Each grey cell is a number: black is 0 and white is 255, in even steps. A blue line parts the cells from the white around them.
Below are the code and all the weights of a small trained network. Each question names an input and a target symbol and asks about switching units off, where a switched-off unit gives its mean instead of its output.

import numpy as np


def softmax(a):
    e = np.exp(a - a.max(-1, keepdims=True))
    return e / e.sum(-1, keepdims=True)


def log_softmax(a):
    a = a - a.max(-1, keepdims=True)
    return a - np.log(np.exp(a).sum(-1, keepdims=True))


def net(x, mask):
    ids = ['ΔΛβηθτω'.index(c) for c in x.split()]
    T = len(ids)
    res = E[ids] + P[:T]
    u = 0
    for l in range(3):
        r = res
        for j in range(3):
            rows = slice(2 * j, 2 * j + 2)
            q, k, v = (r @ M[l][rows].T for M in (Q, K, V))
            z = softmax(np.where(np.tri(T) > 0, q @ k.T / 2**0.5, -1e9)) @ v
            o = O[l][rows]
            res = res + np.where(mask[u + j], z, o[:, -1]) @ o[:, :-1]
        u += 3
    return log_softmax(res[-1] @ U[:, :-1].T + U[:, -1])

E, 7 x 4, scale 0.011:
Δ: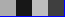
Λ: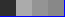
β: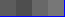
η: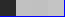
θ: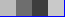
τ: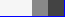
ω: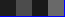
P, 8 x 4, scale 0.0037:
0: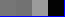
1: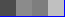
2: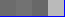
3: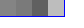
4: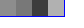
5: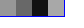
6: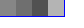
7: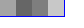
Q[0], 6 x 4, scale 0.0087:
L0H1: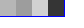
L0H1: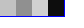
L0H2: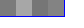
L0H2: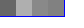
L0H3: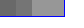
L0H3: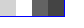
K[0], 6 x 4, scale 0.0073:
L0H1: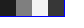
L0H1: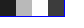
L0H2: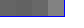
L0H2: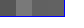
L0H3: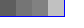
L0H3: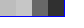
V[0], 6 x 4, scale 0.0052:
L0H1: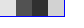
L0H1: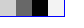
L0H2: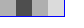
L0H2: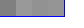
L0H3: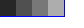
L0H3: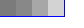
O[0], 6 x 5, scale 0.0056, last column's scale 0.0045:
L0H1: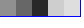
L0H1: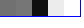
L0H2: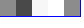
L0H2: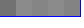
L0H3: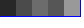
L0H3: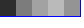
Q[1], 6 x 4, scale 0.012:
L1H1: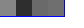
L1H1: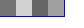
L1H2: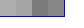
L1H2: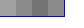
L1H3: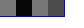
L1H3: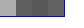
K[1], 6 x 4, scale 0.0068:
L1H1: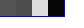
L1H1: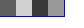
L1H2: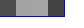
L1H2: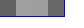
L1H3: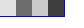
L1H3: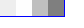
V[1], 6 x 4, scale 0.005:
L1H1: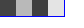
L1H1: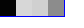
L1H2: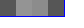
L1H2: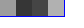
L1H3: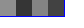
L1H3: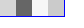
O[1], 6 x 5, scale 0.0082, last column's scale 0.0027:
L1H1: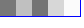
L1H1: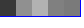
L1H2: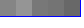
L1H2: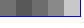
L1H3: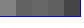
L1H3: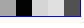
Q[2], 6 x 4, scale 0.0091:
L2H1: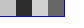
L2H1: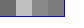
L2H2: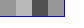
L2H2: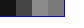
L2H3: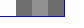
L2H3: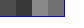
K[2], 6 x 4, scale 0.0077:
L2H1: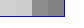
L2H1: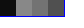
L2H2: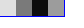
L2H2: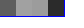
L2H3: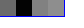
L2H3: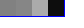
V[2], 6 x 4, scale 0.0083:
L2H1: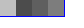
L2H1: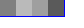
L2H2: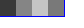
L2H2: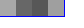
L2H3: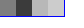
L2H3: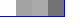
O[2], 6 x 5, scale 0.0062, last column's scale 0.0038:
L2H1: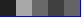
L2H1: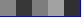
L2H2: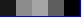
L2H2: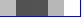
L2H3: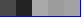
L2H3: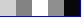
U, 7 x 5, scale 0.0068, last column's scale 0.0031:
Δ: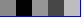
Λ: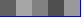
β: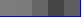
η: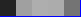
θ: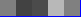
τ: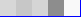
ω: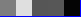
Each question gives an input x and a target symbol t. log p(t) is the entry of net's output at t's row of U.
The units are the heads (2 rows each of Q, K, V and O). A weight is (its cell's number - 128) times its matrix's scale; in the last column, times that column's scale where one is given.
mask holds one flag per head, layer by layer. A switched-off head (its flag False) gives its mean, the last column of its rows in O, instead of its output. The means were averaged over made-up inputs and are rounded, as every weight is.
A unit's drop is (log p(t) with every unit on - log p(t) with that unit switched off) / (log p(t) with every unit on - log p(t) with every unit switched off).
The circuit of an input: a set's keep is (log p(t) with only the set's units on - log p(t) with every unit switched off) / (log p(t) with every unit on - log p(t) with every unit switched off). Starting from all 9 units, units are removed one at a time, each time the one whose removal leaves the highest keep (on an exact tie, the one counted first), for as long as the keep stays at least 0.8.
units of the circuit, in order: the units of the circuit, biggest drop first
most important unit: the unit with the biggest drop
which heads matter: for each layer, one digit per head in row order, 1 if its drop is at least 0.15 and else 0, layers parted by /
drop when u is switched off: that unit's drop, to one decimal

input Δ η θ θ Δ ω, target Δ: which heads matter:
100 / 101 / 001
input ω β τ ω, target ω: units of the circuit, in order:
L2H3, L0H2, L1H3
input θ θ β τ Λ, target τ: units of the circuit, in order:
L2H3, L0H3
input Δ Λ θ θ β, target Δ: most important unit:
L1H1
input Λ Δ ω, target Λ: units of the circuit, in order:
L2H2, L0H1, L2H3, L1H1
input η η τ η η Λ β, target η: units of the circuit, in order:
L2H2, L1H1, L0H1
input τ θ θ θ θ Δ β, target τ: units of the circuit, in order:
L2H3, L0H1, L0H3
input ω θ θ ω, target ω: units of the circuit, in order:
L2H3, L1H3, L0H2
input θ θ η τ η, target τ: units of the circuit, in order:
L2H3, L0H3, L0H1, L1H2
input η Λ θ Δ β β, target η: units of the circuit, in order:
L2H2, L0H1, L1H1
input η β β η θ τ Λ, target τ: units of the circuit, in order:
L2H3, L0H1, L0H3, L1H1
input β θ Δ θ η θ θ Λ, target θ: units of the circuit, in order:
L0H1, L1H1, L2H2
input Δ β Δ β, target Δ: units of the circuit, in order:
L0H1, L1H1, L1H3
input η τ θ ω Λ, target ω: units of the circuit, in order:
L1H3, L0H1, L1H1, L2H3
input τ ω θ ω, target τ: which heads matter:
001 / 000 / 001
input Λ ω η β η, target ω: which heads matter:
010 / 001 / 001
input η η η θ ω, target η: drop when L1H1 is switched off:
0.3
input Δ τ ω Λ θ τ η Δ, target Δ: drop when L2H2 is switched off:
0.0
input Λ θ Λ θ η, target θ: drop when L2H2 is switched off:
0.1
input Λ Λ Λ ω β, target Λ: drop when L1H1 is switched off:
0.2
